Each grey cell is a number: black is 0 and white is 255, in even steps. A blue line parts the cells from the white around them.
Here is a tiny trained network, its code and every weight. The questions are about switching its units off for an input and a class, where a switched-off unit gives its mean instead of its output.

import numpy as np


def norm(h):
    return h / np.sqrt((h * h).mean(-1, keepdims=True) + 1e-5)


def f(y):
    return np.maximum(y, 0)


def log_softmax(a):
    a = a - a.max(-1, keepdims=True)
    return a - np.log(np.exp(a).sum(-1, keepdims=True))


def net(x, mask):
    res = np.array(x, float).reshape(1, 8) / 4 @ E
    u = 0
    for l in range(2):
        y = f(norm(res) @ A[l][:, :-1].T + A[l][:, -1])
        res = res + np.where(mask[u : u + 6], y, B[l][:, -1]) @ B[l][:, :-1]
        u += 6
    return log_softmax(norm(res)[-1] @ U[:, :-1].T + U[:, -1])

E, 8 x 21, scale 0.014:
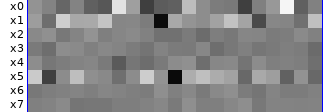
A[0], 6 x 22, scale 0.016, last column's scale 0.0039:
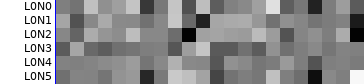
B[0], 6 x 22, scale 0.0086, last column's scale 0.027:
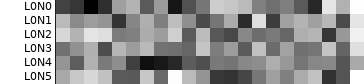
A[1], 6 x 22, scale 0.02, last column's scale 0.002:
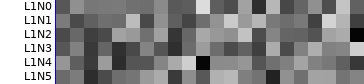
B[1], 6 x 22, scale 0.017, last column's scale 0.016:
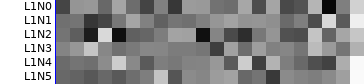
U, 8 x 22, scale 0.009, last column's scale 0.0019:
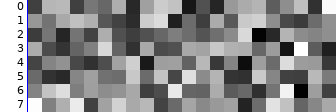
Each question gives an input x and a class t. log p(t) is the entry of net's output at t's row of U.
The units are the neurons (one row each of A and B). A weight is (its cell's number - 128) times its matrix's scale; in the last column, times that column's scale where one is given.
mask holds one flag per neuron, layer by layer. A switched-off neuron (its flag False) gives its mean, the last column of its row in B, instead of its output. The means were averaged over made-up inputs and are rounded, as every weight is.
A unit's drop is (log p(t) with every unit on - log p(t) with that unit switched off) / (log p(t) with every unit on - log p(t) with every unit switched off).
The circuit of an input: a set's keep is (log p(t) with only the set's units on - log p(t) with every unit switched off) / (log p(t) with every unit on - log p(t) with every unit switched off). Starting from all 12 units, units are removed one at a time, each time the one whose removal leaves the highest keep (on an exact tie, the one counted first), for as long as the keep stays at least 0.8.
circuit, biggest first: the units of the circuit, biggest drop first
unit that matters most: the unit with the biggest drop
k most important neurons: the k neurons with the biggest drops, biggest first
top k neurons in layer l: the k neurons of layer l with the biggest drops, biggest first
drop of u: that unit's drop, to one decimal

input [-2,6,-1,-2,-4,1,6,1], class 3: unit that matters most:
L0N0
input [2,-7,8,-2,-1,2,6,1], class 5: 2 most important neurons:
(L0N5; L0N2)
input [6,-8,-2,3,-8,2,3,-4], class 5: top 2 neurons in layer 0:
(L0N5; L0N3)
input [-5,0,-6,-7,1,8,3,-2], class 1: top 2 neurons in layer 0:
(L0N5; L0N3)
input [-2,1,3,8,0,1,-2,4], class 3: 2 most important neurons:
(L0N0; L0N5)
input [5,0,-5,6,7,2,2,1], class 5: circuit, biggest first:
(L0N3; L1N4)
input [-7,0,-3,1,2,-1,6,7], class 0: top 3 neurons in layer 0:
(L0N5; L0N2; L0N0)
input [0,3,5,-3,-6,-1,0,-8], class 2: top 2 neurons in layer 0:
(L0N0; L0N5)
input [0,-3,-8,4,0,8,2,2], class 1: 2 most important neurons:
(L0N0; L1N4)
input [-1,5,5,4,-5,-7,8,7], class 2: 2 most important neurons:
(L0N0; L0N5)
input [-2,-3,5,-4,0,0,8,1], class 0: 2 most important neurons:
(L1N4; L0N2)
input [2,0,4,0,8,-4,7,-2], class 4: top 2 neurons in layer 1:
(L1N4; L1N1)
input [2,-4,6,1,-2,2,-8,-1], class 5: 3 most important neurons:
(L0N5; L0N2; L0N3)
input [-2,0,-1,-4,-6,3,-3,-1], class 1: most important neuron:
(L0N5)
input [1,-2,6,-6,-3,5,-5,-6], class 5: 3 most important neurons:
(L0N5; L0N2; L1N4)
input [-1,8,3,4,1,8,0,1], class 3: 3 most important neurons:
(L0N0; L0N5; L1N1)
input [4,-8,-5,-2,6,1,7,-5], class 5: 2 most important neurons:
(L0N5; L1N4)
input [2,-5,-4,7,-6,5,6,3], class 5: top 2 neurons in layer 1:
(L1N4; L1N5)
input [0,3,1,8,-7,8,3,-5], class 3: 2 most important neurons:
(L0N5; L1N1)
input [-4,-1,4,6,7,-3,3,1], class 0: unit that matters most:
L0N5
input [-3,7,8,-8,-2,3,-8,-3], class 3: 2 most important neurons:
(L0N0; L1N1)
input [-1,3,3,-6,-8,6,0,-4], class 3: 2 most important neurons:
(L0N0; L0N5)
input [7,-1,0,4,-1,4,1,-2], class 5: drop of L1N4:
0.3
